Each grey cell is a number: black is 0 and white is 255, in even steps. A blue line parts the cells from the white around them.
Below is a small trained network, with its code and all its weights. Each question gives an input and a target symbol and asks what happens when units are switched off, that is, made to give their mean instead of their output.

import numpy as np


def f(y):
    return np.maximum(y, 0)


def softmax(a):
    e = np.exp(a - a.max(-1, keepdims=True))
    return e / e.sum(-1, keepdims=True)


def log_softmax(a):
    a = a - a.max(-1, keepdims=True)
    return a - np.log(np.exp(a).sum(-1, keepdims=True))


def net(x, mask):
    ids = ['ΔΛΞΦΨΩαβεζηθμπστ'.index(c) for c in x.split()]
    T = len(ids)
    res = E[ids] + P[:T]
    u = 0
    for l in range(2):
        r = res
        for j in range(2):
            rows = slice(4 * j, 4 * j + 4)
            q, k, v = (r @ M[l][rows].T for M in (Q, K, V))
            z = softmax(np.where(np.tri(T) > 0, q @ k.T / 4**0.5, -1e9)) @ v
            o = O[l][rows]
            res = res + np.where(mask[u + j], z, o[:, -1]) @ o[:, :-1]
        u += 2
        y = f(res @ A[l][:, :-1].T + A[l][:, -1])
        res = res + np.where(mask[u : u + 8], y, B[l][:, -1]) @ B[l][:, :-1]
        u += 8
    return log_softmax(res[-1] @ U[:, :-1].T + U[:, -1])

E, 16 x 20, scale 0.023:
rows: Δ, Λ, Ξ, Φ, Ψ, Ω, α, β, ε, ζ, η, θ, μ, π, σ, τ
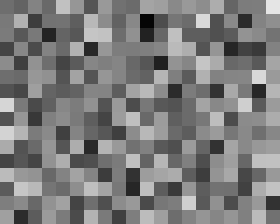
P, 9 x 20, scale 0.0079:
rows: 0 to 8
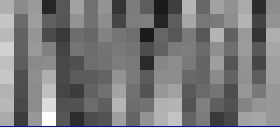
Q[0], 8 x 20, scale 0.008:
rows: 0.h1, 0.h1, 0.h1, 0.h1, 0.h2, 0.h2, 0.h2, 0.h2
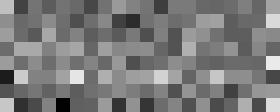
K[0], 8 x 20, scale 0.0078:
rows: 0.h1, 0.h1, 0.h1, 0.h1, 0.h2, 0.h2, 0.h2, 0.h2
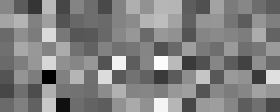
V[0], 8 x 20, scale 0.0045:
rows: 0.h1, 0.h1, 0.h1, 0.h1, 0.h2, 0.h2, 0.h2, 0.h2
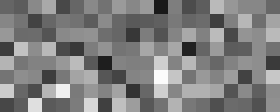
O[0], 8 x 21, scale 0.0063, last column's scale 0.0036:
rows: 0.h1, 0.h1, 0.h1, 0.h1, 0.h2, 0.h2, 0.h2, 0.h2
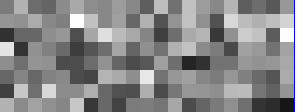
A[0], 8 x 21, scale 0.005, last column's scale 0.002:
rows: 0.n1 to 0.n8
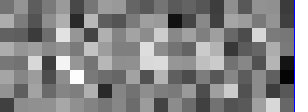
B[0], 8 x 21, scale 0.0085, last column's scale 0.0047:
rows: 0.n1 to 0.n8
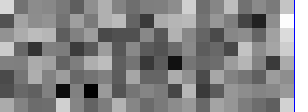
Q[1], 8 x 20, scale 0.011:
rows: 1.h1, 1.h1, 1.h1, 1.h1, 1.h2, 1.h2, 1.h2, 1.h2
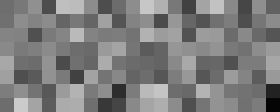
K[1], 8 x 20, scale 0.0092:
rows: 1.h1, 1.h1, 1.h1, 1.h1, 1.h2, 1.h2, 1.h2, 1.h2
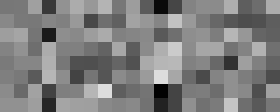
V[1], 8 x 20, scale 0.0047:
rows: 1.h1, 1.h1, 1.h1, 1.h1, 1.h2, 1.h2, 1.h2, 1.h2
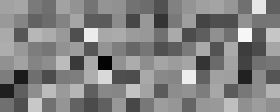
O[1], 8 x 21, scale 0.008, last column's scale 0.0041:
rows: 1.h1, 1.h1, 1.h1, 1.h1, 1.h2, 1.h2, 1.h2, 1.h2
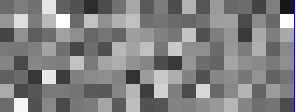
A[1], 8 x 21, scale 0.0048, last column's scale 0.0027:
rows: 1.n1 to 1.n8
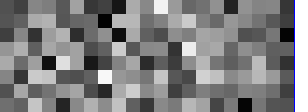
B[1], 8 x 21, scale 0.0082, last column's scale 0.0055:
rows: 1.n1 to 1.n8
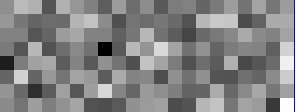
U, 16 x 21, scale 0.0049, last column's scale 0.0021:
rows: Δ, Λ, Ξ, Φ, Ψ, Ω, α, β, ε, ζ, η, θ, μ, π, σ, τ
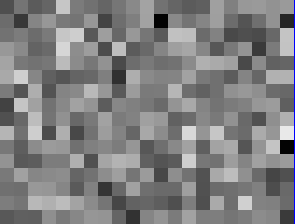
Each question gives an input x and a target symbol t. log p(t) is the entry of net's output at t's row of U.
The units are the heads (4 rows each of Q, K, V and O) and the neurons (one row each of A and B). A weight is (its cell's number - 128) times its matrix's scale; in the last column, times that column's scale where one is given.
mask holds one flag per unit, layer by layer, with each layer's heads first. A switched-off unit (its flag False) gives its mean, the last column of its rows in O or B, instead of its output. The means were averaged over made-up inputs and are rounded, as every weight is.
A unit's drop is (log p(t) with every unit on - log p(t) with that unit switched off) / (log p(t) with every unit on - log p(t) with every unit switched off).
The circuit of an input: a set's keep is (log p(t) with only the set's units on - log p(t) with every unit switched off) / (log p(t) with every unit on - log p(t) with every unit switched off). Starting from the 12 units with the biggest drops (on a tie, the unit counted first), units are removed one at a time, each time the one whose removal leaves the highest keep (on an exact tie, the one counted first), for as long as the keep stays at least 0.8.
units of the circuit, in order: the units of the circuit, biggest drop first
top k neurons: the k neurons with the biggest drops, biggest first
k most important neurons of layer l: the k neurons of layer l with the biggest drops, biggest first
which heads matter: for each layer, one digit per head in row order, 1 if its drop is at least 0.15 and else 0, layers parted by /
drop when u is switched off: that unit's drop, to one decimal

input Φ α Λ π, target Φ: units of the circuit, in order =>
[1.h2, 1.h1, 0.n8]
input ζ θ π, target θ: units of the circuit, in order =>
[1.h2, 0.n4, 0.n3, 0.h2]
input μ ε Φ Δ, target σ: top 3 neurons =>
[0.n5, 0.n2, 0.n3]
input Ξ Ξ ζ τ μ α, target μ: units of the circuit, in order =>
[0.h2, 1.h2]
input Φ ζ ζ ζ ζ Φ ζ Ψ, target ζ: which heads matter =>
11 / 11
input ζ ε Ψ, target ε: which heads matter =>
00 / 01
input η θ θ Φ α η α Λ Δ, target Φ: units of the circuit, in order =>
[0.n5, 1.h2, 1.n6, 1.h1]
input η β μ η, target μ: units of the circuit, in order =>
[0.h2, 1.h2]
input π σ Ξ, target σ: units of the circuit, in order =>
[0.h2, 1.h1, 1.h2]
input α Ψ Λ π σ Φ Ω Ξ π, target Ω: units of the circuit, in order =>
[1.h2, 0.n4]
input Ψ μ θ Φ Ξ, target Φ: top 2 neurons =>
[1.n6, 0.n1]
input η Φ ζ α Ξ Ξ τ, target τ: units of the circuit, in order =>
[1.h2, 1.h1]
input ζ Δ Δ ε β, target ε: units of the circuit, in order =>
[1.h2, 1.n5, 0.n3]
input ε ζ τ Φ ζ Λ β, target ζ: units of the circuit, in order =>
[1.h2, 0.h2, 1.n6, 0.h1]
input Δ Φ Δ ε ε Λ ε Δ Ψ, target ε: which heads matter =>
00 / 11
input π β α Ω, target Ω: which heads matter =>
00 / 01
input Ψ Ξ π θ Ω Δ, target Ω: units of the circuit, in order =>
[1.h2, 1.h1]
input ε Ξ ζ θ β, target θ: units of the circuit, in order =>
[1.h2, 0.n3]
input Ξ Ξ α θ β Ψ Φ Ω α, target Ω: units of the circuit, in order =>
[1.h2, 0.h1]
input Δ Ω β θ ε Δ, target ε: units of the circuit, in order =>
[1.h2, 1.n5]
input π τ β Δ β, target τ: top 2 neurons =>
[0.n2, 0.n8]
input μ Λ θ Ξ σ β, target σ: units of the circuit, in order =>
[0.h2]
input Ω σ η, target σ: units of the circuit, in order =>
[0.h2, 1.h1]
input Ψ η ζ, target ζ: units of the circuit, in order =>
[1.h2, 0.h2, 1.n6]
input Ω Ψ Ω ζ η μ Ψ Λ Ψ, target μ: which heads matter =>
01 / 11
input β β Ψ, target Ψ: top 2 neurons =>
[1.n2, 1.n8]
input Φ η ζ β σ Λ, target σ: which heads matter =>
01 / 10
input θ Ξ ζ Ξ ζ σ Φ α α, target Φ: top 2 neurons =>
[1.n6, 1.n5]
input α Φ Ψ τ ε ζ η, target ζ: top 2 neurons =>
[0.n4, 0.n1]
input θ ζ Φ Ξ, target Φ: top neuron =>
[1.n6]
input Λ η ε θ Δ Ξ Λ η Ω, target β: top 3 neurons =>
[1.n6, 1.n1, 0.n4]
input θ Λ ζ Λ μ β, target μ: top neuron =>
[0.n7]
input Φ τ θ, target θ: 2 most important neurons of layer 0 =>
[0.n1, 0.n8]
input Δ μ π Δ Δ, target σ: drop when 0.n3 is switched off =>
0.2
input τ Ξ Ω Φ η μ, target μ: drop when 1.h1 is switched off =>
0.2
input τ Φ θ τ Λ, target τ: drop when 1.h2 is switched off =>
0.9
